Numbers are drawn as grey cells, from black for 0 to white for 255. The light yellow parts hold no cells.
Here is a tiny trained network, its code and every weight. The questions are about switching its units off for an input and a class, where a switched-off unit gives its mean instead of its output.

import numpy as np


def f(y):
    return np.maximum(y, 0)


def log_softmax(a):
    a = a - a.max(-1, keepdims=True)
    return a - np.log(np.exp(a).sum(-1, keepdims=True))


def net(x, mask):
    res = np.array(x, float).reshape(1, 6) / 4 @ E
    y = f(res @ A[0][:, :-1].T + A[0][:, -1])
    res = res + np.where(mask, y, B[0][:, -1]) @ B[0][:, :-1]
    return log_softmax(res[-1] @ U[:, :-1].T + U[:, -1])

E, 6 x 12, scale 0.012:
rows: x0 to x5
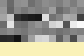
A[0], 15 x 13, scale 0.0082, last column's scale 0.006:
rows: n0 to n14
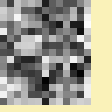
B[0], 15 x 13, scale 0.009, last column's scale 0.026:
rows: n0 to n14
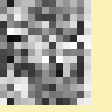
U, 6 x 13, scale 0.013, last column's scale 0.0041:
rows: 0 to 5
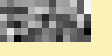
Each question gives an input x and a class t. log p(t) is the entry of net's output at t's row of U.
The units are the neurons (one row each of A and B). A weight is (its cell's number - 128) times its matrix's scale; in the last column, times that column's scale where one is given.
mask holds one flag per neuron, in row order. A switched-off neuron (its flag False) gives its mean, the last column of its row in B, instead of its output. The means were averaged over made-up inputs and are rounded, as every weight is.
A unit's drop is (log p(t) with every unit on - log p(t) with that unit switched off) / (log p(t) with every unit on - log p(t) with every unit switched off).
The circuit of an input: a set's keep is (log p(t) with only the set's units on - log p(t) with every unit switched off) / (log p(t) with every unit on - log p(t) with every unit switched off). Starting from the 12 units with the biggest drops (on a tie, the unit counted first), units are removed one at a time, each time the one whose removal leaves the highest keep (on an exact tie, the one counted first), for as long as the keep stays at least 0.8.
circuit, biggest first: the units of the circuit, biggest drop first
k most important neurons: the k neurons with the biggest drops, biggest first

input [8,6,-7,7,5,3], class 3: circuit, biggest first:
[n5]
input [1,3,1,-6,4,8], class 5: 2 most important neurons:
[n10 n9]
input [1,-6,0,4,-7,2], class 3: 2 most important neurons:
[n6 n3]
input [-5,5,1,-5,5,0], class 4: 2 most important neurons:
[n8 n10]
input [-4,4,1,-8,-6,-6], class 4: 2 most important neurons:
[n10 n4]
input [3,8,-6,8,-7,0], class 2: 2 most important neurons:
[n14 n12]
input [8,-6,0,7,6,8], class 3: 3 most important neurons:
[n5 n6 n3]
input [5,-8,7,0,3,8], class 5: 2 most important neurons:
[n10 n6]
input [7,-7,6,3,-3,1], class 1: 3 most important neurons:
[n8 n2 n11]
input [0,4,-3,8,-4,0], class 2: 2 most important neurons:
[n12 n14]
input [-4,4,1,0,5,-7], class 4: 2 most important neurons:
[n6 n8]
